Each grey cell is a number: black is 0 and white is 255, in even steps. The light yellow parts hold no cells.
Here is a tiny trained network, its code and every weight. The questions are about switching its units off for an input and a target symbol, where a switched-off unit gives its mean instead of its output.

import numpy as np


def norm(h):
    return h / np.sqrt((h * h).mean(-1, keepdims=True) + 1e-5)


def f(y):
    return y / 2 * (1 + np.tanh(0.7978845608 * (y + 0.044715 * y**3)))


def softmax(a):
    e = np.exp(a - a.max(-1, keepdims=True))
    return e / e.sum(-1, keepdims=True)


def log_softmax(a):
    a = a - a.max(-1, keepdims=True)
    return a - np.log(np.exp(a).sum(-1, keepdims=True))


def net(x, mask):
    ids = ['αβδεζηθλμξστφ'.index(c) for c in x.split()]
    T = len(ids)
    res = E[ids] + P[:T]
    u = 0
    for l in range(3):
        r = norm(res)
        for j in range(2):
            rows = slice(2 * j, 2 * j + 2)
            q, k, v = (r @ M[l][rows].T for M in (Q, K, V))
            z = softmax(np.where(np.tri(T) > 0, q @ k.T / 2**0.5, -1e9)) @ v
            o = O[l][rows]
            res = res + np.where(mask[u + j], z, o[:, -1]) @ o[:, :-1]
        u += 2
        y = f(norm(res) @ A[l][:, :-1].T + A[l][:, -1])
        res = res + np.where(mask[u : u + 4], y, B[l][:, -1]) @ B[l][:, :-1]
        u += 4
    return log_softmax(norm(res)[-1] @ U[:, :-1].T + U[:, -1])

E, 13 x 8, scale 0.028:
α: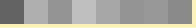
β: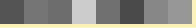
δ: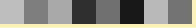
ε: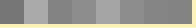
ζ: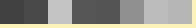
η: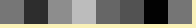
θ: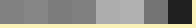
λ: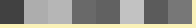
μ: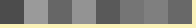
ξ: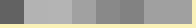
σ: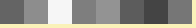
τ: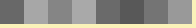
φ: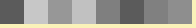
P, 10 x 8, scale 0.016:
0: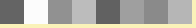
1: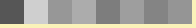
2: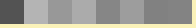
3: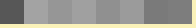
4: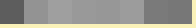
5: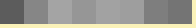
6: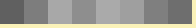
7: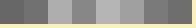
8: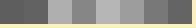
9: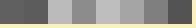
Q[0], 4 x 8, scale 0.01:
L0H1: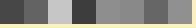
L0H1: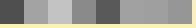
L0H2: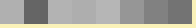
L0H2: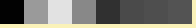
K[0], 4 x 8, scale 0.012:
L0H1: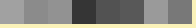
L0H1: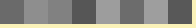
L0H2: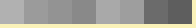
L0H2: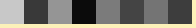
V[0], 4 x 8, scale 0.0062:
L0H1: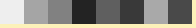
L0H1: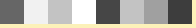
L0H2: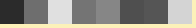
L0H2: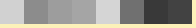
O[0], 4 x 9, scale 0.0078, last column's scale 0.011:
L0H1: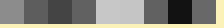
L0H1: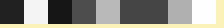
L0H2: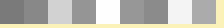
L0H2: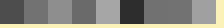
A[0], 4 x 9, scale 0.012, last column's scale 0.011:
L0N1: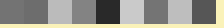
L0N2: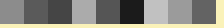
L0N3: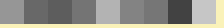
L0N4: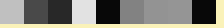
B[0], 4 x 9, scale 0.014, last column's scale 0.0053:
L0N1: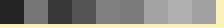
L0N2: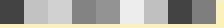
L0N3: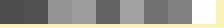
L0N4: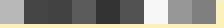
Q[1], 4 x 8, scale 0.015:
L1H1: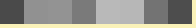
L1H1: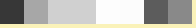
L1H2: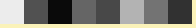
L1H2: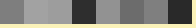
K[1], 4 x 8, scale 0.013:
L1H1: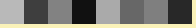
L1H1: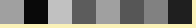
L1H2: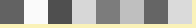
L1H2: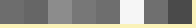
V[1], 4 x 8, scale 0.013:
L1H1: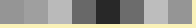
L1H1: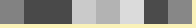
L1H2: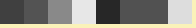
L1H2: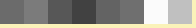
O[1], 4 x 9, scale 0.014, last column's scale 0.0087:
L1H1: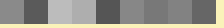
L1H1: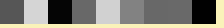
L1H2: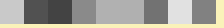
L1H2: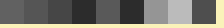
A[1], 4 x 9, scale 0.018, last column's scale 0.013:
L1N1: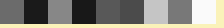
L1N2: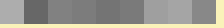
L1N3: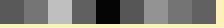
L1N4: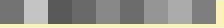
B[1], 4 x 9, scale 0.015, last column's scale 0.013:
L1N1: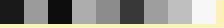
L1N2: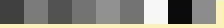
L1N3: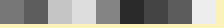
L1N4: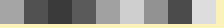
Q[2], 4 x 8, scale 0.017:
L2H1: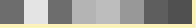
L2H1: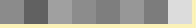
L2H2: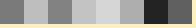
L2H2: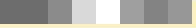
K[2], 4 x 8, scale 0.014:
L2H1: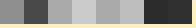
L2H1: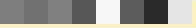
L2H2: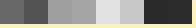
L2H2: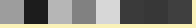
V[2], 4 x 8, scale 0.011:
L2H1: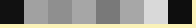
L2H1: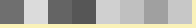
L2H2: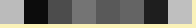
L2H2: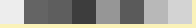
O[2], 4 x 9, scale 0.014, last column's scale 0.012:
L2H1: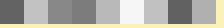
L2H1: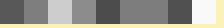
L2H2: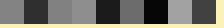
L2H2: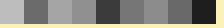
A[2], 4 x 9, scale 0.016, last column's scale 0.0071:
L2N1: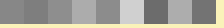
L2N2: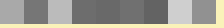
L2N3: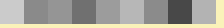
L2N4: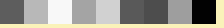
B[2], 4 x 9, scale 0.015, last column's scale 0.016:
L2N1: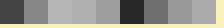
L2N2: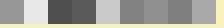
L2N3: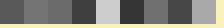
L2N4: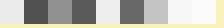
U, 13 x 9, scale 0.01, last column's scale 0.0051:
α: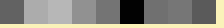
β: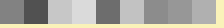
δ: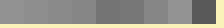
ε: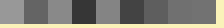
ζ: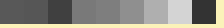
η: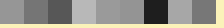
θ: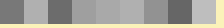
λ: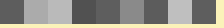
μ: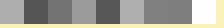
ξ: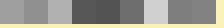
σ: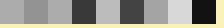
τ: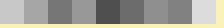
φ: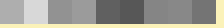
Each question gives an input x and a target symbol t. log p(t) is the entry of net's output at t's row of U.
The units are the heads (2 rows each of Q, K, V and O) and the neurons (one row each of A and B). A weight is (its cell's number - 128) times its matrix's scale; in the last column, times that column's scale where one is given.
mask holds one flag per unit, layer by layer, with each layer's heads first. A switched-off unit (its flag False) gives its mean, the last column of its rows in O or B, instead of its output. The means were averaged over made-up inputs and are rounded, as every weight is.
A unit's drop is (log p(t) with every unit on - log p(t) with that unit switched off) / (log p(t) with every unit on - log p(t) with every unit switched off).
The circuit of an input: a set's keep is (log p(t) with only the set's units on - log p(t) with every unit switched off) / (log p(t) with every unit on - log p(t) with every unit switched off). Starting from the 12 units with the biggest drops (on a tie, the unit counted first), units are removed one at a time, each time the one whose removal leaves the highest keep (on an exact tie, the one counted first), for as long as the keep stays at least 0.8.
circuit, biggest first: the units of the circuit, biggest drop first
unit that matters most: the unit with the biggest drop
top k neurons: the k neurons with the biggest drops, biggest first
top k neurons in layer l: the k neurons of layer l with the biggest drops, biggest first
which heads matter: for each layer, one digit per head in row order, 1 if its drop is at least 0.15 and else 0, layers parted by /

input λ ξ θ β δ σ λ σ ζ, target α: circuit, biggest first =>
L1H2; L1N3
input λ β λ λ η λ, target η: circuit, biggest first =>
L1H2; L2H2
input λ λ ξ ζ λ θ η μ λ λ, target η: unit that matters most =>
L1H2
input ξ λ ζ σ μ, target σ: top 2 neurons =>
L1N1; L2N4
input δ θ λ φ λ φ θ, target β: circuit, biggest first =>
L0H1; L1H1
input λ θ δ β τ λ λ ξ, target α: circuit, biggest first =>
L1H2; L1N3
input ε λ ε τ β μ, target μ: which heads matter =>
10 / 01 / 11
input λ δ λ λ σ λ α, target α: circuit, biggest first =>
L1H2; L0H1
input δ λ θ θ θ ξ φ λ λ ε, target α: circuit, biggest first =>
L0H1; L1H2
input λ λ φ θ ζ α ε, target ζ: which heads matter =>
10 / 01 / 00
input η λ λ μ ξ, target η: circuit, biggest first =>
L2H2; L1H2
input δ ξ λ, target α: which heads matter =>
00 / 11 / 00
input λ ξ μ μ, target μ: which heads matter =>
00 / 01 / 11
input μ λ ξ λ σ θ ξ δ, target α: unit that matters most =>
L0H1
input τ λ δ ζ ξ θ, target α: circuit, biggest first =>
L0H1; L1H2; L0N3
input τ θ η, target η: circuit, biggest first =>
L1H2; L2H2
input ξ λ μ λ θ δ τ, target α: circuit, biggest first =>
L1H2; L1N3
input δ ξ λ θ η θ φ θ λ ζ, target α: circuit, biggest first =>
L0H1; L1H2; L1N3
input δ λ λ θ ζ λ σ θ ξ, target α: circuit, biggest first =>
L0H1; L1H2
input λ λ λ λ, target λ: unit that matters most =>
L1H2
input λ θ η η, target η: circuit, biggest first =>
L2H2; L1H2
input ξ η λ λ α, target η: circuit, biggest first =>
L2H2; L1H2
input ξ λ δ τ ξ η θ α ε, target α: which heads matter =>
10 / 11 / 00
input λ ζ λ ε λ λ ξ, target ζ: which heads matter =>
00 / 01 / 00
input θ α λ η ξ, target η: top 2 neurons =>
L2N4; L1N4
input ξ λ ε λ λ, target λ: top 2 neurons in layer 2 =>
L2N4; L2N2
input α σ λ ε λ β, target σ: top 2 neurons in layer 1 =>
L1N1; L1N3
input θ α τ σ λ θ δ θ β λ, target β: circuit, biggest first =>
L1H1
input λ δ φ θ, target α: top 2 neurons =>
L0N3; L1N3
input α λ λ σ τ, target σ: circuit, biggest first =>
L2N4; L1N1
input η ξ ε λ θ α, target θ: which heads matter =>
00 / 10 / 00
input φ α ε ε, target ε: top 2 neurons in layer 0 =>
L0N3; L0N1
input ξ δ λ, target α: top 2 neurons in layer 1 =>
L1N3; L1N1
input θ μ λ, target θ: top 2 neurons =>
L2N4; L1N4
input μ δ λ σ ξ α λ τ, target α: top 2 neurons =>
L1N3; L1N1
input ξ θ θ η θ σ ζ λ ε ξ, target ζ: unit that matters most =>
L0H1
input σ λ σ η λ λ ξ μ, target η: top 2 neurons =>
L2N4; L1N4
